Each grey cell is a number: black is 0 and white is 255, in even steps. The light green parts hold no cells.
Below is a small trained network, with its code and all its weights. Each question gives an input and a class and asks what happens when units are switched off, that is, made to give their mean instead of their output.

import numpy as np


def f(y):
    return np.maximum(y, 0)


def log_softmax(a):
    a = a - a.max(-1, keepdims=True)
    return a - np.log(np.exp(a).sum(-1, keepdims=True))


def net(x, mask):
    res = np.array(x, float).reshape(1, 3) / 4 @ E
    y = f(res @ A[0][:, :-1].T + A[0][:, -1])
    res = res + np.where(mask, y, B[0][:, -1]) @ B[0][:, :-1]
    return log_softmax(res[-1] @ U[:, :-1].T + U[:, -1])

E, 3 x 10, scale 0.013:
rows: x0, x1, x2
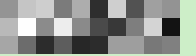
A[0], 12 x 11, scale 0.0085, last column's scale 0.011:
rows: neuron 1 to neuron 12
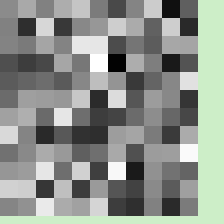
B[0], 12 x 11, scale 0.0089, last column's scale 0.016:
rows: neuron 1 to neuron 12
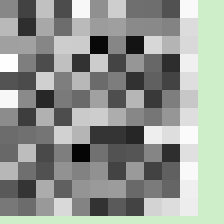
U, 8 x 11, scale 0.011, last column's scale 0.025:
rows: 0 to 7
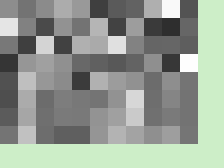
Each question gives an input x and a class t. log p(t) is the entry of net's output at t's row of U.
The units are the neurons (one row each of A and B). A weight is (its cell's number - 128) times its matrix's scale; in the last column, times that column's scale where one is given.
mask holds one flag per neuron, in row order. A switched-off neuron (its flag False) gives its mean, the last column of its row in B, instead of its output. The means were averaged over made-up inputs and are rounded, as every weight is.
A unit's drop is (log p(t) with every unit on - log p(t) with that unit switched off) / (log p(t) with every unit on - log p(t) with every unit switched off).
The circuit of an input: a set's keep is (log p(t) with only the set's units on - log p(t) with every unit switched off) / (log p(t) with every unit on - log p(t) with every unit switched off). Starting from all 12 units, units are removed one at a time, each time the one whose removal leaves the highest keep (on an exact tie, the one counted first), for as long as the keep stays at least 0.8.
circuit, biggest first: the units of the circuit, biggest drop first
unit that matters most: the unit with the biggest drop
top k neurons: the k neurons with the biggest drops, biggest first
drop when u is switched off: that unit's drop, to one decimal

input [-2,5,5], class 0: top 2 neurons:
neuron 8; neuron 5
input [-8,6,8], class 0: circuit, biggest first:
neuron 8
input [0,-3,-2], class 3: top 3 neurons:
neuron 1; neuron 7; neuron 8
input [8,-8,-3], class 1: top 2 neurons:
neuron 10; neuron 6
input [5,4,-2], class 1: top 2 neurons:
neuron 10; neuron 6
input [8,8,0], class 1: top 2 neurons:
neuron 6; neuron 10
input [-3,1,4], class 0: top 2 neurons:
neuron 8; neuron 9
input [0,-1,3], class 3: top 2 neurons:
neuron 12; neuron 3
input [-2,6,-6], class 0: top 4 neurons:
neuron 12; neuron 3; neuron 5; neuron 2
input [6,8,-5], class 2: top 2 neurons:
neuron 1; neuron 7
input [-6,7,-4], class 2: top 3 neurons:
neuron 1; neuron 11; neuron 7
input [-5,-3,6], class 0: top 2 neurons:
neuron 8; neuron 9
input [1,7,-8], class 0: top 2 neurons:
neuron 12; neuron 3
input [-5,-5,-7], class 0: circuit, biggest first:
neuron 3
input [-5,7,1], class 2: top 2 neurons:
neuron 1; neuron 11
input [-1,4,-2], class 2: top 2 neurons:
neuron 8; neuron 1
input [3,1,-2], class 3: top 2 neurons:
neuron 4; neuron 8
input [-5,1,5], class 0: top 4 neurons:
neuron 8; neuron 10; neuron 9; neuron 6
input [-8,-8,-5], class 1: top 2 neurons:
neuron 4; neuron 1
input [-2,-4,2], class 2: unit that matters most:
neuron 12
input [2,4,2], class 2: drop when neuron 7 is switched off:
0.4
